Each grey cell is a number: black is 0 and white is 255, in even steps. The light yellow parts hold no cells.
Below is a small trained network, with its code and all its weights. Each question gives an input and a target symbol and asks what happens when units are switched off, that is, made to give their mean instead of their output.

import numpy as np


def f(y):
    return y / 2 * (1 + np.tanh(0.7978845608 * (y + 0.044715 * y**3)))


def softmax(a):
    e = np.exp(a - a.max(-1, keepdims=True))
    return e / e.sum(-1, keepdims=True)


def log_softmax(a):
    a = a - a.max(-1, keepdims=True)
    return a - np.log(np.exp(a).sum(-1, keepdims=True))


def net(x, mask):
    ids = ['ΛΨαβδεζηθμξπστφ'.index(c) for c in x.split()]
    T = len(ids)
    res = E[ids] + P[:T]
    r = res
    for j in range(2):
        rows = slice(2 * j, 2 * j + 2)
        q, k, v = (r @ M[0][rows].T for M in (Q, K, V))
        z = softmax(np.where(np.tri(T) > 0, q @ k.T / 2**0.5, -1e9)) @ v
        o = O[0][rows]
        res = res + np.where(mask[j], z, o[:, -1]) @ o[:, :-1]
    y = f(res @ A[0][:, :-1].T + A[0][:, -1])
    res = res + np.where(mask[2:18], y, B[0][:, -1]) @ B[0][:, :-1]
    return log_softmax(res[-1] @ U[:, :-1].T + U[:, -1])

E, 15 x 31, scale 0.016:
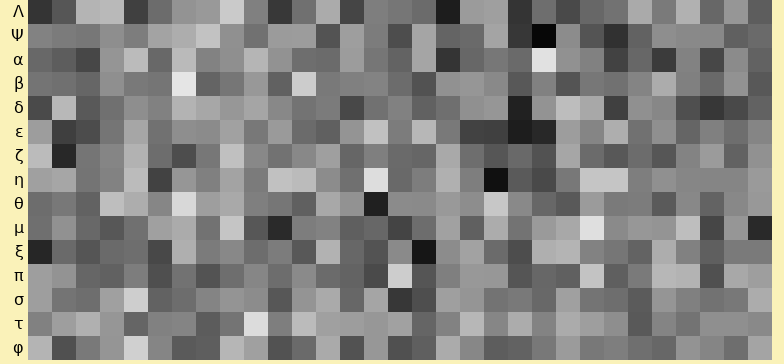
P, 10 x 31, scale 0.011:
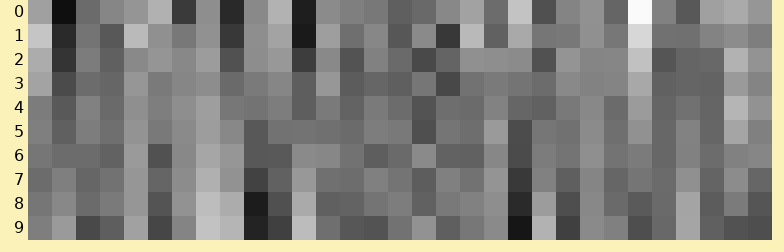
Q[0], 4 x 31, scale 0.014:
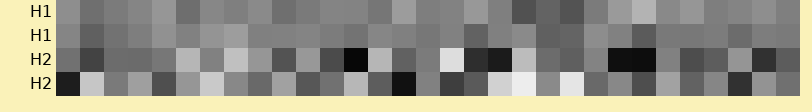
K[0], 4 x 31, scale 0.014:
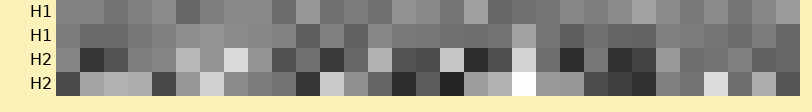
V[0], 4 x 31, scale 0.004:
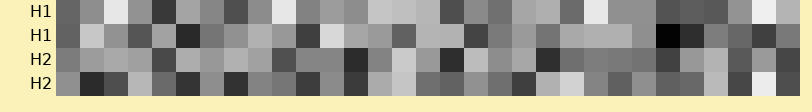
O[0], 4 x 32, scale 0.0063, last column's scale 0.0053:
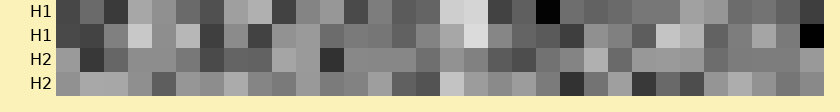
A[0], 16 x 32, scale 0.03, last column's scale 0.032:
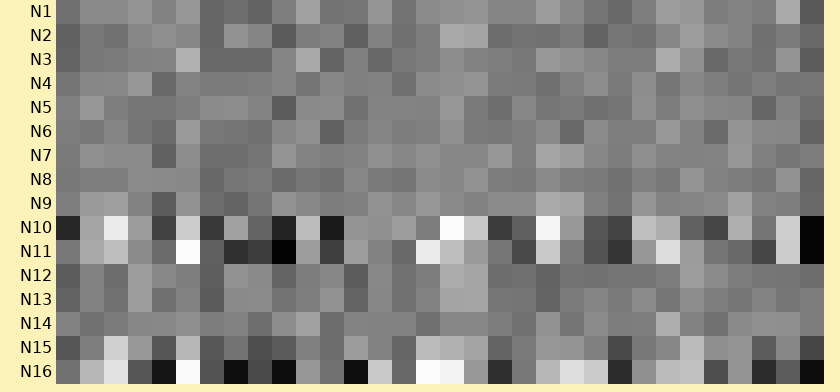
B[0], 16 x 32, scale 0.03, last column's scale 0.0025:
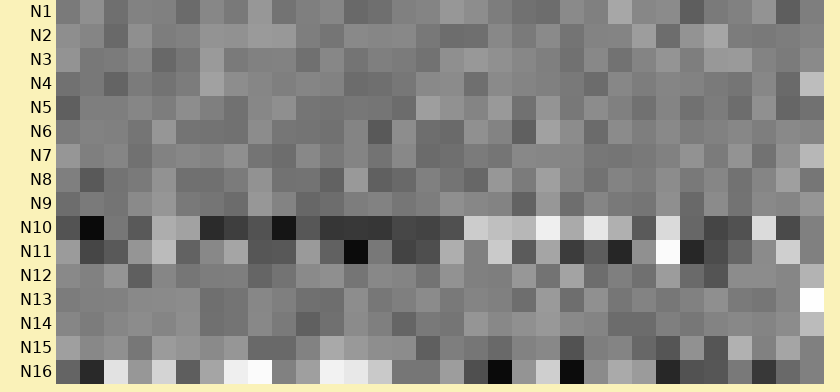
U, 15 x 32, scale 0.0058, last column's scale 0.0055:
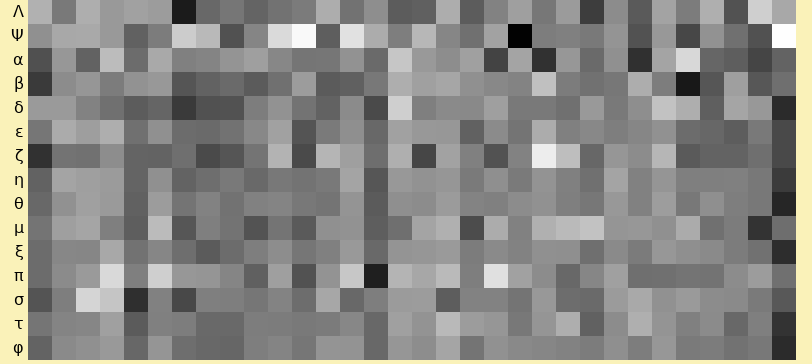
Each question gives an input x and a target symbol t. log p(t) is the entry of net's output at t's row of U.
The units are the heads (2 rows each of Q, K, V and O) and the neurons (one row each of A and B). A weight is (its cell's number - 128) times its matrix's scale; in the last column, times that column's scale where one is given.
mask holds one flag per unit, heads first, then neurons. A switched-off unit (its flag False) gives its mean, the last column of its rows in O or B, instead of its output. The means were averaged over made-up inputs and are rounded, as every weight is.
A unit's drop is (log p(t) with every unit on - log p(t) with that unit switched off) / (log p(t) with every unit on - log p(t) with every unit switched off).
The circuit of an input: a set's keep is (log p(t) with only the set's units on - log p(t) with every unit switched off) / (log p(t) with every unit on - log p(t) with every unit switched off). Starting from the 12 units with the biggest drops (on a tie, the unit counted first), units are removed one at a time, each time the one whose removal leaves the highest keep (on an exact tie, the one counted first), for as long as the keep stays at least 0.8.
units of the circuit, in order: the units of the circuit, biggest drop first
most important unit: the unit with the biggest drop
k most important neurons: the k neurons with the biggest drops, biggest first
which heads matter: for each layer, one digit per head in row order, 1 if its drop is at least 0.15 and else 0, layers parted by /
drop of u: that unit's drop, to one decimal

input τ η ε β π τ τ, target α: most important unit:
H1
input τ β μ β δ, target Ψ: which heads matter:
01
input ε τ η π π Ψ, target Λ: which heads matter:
11
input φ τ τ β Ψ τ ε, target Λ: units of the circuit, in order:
(H1; N14)
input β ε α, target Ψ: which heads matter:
11
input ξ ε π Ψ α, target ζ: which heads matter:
01
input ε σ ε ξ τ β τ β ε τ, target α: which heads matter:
10
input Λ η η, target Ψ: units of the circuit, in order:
(H2; N13)
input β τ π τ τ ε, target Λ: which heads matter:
11
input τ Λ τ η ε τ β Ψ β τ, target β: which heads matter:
10
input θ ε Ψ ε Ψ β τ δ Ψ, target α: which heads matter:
10
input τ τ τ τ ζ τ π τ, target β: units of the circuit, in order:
(N12; N13; H1)
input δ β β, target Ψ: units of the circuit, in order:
(H1; N14; N13)
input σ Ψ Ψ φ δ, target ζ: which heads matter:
11
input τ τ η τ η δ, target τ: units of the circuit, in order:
(H1; N3; H2)
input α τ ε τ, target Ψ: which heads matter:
10
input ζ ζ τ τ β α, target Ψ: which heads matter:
01
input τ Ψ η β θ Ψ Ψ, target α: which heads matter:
00
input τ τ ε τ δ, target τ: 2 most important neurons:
(N3; N14)
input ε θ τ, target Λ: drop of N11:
0.0
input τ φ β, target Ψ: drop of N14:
0.3
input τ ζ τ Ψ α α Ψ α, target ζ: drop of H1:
0.1
